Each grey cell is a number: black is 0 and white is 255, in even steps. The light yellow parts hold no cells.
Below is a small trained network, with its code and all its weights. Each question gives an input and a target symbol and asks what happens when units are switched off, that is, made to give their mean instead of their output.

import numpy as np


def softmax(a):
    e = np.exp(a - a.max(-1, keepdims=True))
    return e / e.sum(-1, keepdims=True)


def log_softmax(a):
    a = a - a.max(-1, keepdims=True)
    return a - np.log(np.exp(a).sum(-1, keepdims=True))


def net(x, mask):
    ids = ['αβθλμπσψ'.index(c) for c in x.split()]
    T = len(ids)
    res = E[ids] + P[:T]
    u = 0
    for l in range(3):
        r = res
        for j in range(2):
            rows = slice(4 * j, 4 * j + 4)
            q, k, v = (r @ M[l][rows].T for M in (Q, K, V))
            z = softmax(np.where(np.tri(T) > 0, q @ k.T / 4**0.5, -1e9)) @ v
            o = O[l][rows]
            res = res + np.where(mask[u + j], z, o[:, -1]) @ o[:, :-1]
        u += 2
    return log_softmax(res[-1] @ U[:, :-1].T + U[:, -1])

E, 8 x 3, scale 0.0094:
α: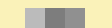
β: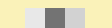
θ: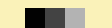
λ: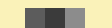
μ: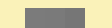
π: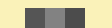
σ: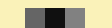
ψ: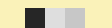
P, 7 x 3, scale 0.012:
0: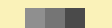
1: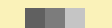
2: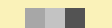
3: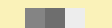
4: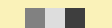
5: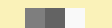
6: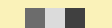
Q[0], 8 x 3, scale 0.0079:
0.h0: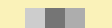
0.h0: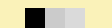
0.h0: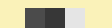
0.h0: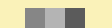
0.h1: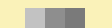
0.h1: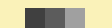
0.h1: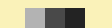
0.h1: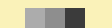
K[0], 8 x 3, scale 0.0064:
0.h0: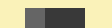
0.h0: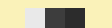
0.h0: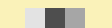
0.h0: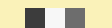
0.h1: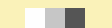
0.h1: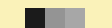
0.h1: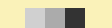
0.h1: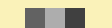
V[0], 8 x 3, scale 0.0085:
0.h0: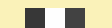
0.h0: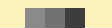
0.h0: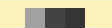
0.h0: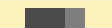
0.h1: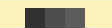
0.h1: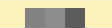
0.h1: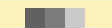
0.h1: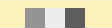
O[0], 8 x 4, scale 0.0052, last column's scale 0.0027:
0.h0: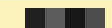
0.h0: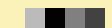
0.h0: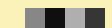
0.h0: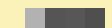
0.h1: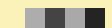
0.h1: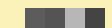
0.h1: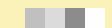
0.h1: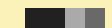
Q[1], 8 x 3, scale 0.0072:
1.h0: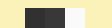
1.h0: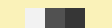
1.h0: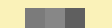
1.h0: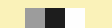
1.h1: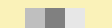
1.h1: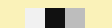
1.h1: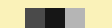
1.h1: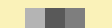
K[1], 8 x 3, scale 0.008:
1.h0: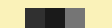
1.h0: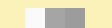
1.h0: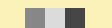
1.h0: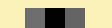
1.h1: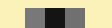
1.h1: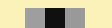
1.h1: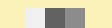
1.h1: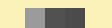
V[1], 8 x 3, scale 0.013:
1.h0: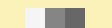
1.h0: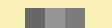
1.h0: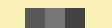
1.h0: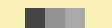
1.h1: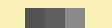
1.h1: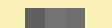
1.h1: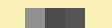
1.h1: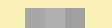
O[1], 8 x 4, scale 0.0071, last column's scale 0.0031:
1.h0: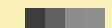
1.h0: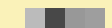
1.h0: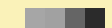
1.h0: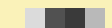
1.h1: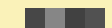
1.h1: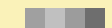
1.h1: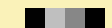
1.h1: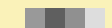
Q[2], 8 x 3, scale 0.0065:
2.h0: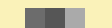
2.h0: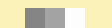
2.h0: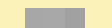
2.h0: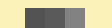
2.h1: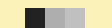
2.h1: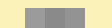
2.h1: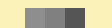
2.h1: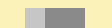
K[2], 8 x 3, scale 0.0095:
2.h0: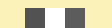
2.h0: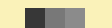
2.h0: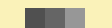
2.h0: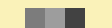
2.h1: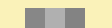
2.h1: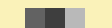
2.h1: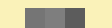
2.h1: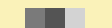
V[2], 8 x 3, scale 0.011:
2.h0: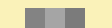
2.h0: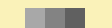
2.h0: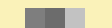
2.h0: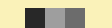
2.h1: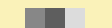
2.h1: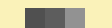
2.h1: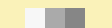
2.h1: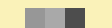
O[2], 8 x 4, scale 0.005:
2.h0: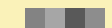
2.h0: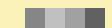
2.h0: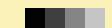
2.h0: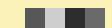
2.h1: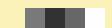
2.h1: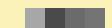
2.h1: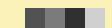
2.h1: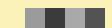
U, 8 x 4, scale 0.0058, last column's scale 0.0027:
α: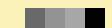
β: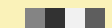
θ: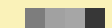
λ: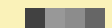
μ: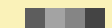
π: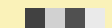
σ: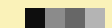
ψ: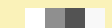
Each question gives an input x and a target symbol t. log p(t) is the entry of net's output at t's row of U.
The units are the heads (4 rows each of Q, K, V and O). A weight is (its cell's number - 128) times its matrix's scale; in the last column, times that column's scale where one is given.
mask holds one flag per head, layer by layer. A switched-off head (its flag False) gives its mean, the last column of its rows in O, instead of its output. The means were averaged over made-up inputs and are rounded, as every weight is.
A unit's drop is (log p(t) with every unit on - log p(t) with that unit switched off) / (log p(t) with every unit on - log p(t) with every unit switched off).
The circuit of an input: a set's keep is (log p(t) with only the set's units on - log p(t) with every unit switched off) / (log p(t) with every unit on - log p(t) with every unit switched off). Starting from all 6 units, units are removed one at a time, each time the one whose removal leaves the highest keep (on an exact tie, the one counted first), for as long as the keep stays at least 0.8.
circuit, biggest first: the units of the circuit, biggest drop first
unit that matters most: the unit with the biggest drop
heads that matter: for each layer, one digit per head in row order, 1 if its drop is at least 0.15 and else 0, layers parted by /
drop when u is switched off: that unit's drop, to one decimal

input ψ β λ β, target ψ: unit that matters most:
0.h0
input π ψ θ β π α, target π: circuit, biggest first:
[0.h0, 1.h1, 0.h1, 2.h0]
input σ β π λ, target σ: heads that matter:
10 / 11 / 10
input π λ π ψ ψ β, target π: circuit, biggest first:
[1.h1, 0.h0, 0.h1, 2.h0]
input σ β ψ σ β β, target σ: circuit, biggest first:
[1.h1, 1.h0, 0.h0, 2.h0]
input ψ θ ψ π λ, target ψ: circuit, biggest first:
[1.h0, 1.h1]
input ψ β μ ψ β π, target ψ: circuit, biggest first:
[1.h0, 0.h0, 1.h1]
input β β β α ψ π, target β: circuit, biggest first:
[1.h1, 2.h0]
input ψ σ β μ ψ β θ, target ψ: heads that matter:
00 / 11 / 00
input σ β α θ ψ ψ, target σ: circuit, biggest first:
[0.h0, 1.h0, 2.h0, 1.h1]
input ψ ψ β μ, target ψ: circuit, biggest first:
[1.h0, 0.h0]
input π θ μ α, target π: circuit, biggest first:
[1.h1, 0.h0, 0.h1, 2.h0]
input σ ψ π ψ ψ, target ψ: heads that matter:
00 / 11 / 01
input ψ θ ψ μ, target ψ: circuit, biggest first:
[1.h0]
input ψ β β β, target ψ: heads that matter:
11 / 10 / 00
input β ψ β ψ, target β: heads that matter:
10 / 01 / 10
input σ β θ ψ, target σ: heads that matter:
10 / 11 / 10
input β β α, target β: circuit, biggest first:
[1.h1, 0.h0, 2.h0]
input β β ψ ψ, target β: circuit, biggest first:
[1.h1, 2.h0]
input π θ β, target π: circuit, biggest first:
[1.h1, 0.h0, 2.h0]
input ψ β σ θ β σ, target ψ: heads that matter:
11 / 00 / 00
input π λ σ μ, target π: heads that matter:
11 / 11 / 10
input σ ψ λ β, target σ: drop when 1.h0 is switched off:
0.4
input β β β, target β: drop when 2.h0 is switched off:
0.2
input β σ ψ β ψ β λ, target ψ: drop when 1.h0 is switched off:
0.6
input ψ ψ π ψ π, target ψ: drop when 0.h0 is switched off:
0.1
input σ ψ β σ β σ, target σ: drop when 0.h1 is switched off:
0.1
